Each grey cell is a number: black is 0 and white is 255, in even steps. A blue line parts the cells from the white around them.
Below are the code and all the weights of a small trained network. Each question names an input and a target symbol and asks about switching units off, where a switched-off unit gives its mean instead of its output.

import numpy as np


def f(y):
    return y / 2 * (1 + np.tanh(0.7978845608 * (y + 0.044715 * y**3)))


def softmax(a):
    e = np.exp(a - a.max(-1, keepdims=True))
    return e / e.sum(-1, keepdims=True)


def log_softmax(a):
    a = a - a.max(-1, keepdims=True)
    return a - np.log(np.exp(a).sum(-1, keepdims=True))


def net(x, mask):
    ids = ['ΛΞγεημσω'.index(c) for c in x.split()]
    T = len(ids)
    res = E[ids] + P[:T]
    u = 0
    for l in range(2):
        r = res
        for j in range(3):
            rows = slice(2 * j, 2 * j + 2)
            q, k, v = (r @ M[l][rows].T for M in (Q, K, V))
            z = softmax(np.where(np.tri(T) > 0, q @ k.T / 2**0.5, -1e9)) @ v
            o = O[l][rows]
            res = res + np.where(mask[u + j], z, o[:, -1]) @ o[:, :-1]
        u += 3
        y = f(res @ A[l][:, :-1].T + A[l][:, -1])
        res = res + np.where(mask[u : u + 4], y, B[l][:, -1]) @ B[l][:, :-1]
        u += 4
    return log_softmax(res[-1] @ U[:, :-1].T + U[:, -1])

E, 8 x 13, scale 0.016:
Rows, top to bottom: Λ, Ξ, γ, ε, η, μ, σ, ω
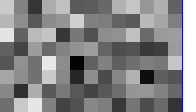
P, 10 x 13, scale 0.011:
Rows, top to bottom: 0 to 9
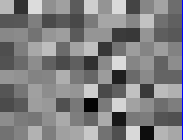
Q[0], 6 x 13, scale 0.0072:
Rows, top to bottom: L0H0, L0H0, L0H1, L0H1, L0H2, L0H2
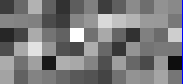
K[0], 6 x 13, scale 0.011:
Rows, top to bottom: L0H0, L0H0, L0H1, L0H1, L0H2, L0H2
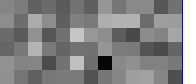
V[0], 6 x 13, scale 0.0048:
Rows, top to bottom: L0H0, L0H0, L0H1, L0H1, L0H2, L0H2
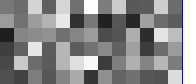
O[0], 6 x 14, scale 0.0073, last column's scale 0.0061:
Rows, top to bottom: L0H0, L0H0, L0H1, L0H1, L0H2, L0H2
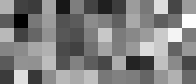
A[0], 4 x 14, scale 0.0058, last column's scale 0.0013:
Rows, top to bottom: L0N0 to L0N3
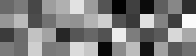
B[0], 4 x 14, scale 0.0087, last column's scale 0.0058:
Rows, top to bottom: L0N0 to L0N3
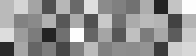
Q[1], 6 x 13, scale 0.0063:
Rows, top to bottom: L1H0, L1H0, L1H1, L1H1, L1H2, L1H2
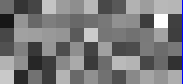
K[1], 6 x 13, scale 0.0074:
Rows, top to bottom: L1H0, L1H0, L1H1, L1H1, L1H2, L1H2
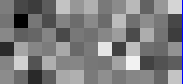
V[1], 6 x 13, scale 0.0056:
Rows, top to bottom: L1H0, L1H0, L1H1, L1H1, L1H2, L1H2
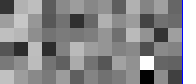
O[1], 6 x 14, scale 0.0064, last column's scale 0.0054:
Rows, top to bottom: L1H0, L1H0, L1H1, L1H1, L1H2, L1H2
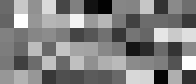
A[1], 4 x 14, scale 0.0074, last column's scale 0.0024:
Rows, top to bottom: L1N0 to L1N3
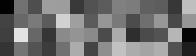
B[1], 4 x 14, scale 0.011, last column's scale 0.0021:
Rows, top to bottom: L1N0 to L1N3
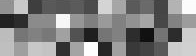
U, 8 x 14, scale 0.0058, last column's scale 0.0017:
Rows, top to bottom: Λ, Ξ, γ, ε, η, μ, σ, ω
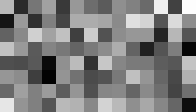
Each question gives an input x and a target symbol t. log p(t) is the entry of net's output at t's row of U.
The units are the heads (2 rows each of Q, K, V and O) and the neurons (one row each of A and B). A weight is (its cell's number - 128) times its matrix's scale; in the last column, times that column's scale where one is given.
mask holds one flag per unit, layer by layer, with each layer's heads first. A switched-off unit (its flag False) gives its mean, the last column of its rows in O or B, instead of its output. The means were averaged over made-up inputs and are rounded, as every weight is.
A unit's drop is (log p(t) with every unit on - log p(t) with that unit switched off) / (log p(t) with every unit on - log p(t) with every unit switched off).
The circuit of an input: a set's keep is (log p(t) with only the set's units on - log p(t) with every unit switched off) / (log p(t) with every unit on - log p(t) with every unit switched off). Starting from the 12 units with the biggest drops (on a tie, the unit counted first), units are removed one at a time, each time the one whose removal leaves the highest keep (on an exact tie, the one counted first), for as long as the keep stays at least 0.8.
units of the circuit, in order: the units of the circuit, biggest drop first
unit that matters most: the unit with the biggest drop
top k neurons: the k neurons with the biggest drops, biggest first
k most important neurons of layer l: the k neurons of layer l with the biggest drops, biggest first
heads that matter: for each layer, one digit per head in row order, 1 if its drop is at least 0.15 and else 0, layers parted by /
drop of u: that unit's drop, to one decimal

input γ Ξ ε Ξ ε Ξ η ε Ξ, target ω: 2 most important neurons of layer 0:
[L0N0; L0N1]
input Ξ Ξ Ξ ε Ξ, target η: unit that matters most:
L0H1
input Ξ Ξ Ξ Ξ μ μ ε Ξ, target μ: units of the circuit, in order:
[L1H2; L0H1]
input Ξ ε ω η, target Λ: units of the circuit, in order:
[L0N3; L0N0]
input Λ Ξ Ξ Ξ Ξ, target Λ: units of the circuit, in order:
[L0N0; L1N3]
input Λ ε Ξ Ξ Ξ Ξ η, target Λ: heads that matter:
010 / 000
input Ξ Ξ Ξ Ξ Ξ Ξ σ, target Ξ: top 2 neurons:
[L0N3; L1N2]
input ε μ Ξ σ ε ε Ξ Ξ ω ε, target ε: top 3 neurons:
[L1N2; L0N0; L0N3]
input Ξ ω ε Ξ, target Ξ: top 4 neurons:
[L0N3; L1N2; L0N0; L1N3]
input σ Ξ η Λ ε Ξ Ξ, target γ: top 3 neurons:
[L0N0; L0N2; L1N0]
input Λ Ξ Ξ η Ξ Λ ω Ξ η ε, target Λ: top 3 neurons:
[L0N0; L0N2; L1N0]
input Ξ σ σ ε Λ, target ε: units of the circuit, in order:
[L1N3; L1N0; L0N0; L0H1]
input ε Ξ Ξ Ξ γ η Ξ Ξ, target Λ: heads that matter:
000 / 010
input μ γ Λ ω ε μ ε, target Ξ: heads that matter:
011 / 000
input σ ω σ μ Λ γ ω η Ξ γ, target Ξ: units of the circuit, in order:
[L0N3]
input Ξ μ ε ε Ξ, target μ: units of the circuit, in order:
[L0H1; L1H2]
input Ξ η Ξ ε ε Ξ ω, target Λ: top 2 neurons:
[L0N0; L1N0]
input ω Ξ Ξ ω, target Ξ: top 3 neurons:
[L0N3; L1N2; L0N1]
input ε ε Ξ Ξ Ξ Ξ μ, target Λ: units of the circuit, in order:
[L0H1; L0N0]
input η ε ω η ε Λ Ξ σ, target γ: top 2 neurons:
[L1N3; L0N0]
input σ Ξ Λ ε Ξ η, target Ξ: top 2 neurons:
[L0N0; L0N2]
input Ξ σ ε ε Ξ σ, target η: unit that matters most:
L0N0
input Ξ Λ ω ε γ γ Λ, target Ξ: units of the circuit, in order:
[L0N3; L0H1]
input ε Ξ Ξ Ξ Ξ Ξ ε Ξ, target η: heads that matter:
010 / 010
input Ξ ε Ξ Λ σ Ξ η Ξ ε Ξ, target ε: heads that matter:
011 / 000
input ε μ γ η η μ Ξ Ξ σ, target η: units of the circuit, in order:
[L0N0; L1N1; L0N3; L0H0]
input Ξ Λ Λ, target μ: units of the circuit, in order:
[L0H1; L1H2; L0H0]
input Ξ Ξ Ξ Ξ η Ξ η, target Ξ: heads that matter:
001 / 000
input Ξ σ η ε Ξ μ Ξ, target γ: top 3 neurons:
[L0N0; L0N2; L0N1]
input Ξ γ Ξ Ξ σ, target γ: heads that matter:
100 / 000
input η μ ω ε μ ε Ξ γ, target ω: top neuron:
[L0N2]
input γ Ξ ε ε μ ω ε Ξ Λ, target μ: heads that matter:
010 / 001
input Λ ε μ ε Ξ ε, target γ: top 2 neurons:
[L0N0; L0N2]
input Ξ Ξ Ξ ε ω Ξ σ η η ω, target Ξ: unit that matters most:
L0H1
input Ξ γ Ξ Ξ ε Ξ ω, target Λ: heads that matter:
010 / 000
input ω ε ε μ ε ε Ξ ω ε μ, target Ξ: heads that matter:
011 / 000
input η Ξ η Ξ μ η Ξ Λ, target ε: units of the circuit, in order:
[L1N3; L1N0; L0H1]
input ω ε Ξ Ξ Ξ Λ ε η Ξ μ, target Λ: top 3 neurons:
[L0N0; L0N2; L1N0]
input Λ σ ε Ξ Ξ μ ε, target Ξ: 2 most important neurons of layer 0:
[L0N2; L0N3]
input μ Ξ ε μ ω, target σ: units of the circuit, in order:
[L1H0]
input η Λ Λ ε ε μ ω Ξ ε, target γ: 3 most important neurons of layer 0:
[L0N0; L0N3; L0N2]
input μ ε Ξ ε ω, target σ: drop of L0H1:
0.3
